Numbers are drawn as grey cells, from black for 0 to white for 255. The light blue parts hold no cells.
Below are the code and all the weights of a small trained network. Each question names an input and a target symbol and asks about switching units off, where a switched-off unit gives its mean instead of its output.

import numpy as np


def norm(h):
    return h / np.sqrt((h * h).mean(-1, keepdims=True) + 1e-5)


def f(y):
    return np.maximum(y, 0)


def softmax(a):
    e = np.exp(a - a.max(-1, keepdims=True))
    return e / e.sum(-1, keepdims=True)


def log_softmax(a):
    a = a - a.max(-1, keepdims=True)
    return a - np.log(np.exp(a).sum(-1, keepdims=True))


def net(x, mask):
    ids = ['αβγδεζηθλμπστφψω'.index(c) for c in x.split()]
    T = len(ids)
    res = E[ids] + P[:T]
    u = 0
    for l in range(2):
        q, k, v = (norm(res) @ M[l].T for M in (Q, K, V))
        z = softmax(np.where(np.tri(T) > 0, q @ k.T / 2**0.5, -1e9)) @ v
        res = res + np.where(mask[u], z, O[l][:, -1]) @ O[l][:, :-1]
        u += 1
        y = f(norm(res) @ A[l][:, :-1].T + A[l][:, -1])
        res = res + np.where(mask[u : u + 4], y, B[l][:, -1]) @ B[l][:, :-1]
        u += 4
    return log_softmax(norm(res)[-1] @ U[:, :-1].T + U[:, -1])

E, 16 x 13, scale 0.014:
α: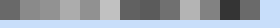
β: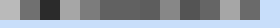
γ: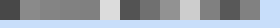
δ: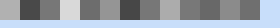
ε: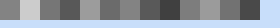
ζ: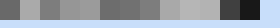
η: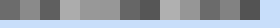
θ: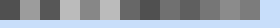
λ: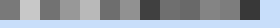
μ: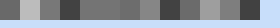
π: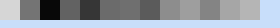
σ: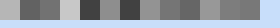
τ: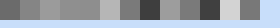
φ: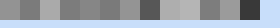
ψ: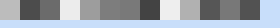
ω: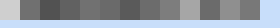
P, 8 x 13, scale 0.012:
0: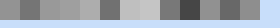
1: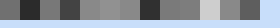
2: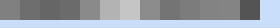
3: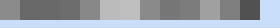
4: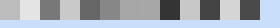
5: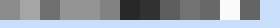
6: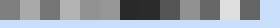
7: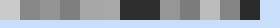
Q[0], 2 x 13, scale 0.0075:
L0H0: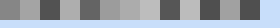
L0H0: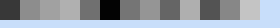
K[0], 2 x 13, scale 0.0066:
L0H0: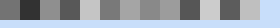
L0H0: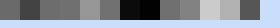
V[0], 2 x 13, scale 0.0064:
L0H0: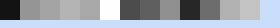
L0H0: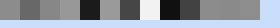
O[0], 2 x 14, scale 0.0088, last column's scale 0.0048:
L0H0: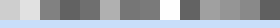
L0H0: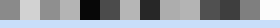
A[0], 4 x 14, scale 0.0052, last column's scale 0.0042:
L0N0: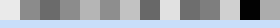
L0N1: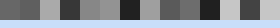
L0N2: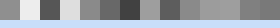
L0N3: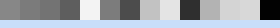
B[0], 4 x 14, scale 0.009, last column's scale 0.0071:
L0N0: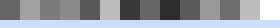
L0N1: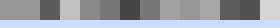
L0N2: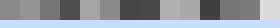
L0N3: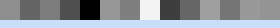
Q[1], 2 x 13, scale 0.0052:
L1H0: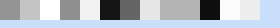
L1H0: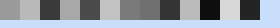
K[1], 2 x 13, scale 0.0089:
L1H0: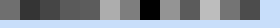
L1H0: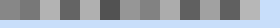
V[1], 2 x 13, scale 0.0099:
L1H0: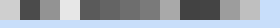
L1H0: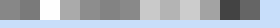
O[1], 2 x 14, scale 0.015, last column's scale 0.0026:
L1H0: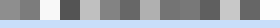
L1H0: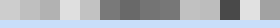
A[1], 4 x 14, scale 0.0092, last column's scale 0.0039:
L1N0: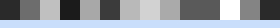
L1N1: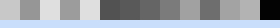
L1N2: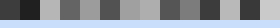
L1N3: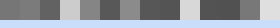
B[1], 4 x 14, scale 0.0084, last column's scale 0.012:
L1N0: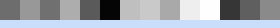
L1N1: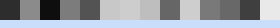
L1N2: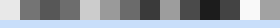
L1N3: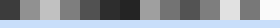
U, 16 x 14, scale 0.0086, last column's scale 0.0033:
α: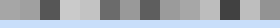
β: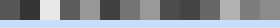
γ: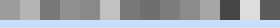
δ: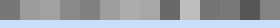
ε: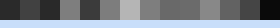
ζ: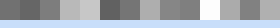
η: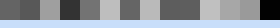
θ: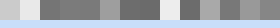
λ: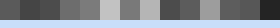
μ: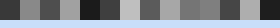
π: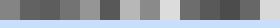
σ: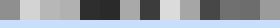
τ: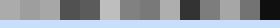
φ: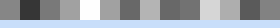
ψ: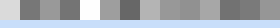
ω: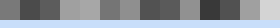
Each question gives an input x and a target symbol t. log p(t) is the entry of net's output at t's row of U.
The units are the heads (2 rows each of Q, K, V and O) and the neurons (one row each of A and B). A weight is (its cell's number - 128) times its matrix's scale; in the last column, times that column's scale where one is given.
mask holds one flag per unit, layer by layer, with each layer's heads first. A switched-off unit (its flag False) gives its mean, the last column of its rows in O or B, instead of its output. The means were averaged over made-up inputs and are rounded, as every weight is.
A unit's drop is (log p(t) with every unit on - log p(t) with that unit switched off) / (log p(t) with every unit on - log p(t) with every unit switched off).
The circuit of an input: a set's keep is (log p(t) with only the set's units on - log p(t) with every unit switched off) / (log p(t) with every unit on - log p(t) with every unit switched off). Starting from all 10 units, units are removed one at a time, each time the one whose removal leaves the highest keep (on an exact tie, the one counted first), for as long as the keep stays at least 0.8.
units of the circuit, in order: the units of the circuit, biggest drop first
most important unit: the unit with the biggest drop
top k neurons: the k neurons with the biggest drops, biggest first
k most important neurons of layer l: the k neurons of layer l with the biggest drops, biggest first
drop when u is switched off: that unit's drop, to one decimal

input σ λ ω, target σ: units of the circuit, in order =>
L0H0
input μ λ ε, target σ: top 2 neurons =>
L0N0; L1N1
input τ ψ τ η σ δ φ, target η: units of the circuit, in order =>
L0H0; L0N3
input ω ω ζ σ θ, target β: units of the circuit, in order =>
L0H0; L1N3
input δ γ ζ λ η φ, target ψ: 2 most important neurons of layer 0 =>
L0N1; L0N0
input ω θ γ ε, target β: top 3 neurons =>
L1N3; L1N1; L0N0
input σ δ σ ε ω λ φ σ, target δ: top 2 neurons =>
L1N1; L0N0
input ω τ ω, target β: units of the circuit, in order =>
L1N3; L0H0
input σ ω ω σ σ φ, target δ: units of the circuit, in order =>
L1H0; L1N1; L0H0
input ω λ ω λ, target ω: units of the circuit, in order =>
L1N2; L0H0
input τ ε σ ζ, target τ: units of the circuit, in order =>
L0H0; L1H0; L0N0
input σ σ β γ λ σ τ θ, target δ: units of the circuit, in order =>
L1H0; L1N1; L0H0; L0N0
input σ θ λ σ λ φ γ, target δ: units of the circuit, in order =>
L1H0; L1N1; L0N0
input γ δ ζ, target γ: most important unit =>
L0N0
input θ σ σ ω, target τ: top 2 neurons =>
L0N0; L0N1
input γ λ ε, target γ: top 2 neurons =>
L0N0; L1N3
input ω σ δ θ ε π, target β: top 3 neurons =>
L1N1; L0N0; L1N3
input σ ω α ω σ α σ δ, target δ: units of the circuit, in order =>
L1H0; L1N1; L0H0; L0N0
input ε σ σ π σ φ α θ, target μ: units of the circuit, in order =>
L1H0; L0H0
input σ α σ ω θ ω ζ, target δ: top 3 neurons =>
L1N1; L0N0; L0N1
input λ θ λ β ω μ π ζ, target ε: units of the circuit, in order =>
L1H0
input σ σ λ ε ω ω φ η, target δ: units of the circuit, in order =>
L1H0; L1N1; L0H0
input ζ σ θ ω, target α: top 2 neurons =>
L0N0; L0N1
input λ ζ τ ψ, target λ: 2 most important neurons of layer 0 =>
L0N0; L0N3
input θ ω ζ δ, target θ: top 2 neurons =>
L1N3; L1N1
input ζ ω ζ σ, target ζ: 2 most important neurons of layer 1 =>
L1N3; L1N2
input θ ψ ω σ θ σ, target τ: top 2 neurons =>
L0N0; L1N3
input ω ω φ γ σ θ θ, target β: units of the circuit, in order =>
L1H0
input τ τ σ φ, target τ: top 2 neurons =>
L0N0; L1N1
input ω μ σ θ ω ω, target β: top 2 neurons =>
L1N3; L1N1
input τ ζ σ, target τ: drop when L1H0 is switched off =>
0.2
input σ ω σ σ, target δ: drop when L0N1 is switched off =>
0.1
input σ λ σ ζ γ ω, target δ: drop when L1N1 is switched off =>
0.8
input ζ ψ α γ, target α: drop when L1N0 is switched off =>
0.0
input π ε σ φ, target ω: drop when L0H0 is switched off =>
0.8
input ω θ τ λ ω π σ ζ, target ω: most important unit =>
L1N2
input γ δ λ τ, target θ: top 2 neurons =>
L1N1; L1N3
